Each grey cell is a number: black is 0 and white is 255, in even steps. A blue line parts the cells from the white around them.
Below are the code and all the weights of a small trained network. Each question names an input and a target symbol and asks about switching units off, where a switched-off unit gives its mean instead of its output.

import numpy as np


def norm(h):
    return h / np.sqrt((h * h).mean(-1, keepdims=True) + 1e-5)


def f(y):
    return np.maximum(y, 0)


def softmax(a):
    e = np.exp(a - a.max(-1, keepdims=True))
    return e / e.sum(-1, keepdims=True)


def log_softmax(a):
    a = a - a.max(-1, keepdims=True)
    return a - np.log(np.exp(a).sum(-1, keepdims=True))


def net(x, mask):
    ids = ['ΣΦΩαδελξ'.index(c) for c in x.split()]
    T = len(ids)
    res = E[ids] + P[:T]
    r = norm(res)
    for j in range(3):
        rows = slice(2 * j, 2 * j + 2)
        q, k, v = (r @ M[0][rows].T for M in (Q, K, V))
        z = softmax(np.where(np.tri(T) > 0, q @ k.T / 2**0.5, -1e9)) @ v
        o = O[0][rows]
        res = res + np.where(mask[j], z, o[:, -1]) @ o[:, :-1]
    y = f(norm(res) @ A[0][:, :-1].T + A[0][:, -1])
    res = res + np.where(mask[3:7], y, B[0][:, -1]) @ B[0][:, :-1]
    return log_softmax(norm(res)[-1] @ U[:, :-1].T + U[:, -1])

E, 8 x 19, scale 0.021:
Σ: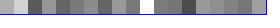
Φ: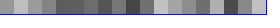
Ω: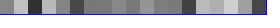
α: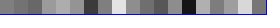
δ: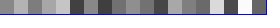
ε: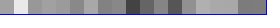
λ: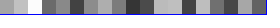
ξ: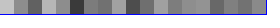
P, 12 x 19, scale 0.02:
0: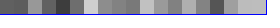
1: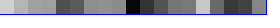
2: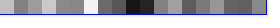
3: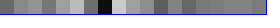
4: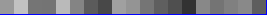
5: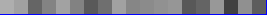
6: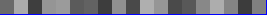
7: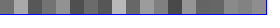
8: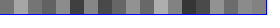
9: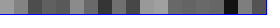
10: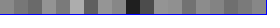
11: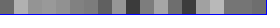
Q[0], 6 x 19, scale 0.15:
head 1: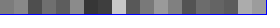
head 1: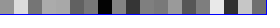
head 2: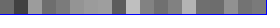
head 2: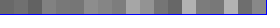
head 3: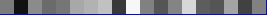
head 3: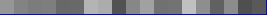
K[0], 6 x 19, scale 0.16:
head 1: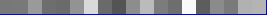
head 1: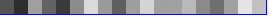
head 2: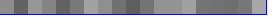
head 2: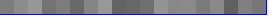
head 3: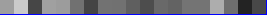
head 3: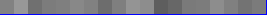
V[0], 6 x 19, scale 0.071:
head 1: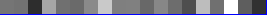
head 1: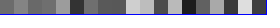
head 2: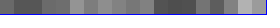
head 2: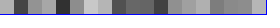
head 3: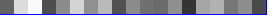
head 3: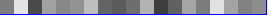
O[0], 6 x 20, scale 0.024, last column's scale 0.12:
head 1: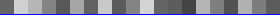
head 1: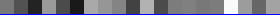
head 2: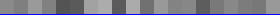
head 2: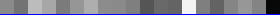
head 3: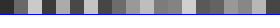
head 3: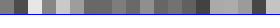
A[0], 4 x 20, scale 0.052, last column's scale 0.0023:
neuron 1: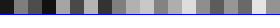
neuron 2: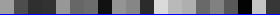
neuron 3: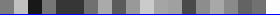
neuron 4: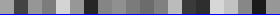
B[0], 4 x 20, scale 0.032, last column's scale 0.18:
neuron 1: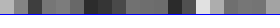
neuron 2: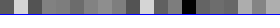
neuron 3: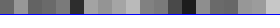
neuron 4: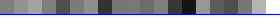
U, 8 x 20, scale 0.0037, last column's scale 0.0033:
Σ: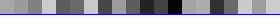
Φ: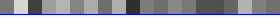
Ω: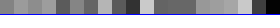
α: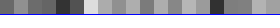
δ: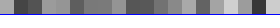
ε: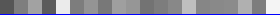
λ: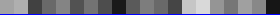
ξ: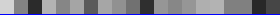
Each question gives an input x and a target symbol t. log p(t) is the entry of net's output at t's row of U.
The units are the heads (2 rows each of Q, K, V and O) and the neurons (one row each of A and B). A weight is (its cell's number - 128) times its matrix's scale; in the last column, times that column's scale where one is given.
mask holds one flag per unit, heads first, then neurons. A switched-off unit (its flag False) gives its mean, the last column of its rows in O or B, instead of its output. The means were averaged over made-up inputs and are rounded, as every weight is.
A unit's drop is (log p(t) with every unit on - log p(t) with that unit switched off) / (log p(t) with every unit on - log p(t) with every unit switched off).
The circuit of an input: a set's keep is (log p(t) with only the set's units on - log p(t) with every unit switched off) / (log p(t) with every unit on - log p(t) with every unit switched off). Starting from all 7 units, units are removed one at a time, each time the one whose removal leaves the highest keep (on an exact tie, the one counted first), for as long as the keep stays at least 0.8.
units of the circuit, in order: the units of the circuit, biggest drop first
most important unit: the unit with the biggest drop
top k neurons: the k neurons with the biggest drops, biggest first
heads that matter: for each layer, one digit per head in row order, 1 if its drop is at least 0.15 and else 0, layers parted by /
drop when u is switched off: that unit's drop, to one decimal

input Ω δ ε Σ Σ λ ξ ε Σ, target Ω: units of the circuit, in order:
[head 1]
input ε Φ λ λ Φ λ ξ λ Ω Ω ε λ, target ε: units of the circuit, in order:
[head 1; head 3]
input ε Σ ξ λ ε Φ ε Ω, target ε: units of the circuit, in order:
[head 1; head 3]
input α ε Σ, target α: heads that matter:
011
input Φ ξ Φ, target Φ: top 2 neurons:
[neuron 2; neuron 4]
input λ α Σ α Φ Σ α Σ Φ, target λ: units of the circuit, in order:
[head 3; neuron 1]
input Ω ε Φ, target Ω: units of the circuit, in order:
[head 1; neuron 4]
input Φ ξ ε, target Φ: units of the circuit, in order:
[head 1; neuron 2; neuron 1]
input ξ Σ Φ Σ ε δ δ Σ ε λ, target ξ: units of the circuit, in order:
[head 3; neuron 4]
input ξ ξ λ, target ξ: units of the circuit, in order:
[head 3; neuron 4; head 2; neuron 3]
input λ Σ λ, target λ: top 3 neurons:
[neuron 1; neuron 4; neuron 3]
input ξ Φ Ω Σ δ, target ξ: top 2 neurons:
[neuron 4; neuron 2]
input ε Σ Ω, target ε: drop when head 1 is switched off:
0.5
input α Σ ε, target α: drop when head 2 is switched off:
0.2
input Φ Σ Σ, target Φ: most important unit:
head 1
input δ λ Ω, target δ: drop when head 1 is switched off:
1.2
